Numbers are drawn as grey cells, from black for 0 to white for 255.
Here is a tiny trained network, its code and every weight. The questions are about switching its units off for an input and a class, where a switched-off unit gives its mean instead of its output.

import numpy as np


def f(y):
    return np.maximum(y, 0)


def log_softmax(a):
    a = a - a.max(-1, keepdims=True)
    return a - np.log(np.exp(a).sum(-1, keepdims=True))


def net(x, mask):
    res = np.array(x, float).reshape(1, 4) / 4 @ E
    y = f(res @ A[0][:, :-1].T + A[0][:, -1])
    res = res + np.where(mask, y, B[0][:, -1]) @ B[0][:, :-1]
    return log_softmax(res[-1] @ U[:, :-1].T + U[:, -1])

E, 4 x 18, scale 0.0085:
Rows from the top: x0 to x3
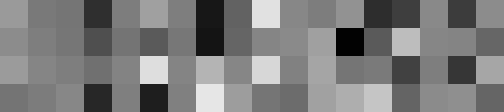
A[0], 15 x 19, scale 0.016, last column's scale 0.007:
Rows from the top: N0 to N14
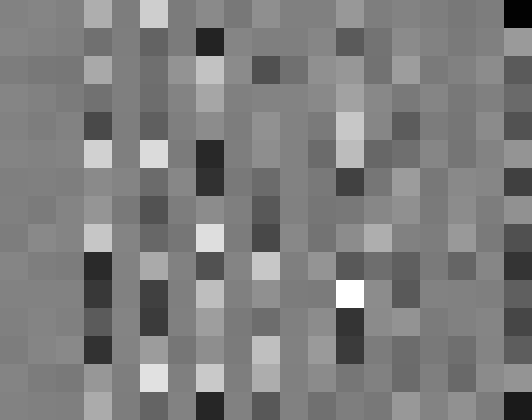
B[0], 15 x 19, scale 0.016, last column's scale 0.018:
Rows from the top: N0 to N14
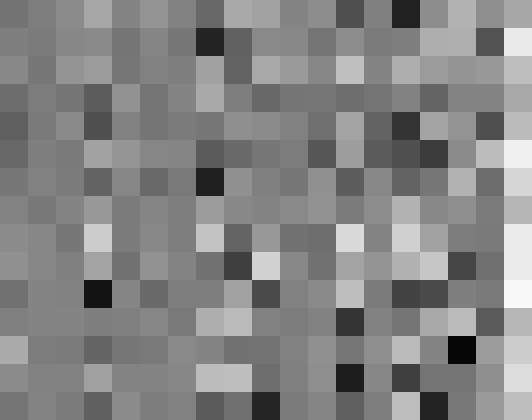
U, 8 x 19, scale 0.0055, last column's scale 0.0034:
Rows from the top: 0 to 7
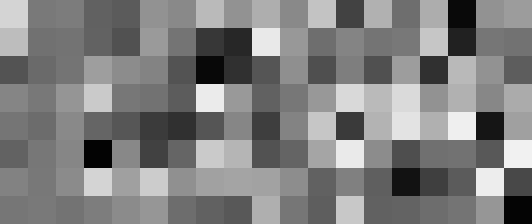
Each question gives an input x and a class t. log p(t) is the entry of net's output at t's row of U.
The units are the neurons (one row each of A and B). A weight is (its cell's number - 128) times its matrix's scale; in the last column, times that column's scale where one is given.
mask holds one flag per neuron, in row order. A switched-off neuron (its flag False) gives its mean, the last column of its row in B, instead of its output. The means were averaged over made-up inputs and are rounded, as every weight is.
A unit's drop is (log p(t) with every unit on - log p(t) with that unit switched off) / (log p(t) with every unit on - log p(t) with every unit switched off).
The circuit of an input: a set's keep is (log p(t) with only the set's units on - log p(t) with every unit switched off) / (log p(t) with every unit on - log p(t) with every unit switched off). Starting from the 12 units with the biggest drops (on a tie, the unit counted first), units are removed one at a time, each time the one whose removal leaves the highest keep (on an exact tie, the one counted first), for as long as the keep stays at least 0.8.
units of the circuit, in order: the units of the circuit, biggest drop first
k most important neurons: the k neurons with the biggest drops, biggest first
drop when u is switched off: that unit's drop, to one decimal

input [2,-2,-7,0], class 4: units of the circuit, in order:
(N5)
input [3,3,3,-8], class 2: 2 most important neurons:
(N5, N6)
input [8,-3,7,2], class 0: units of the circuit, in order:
(N13, N12)
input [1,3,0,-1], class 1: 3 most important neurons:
(N5, N10, N14)
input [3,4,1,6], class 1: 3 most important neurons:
(N9, N13, N12)
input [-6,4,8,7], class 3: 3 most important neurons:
(N8, N6, N2)
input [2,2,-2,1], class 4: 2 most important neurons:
(N5, N9)
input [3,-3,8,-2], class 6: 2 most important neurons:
(N5, N13)
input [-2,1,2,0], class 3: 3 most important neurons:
(N10, N5, N12)
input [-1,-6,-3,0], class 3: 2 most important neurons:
(N8, N2)
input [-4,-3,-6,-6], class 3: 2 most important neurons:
(N8, N1)
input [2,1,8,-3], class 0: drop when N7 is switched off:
-0.1
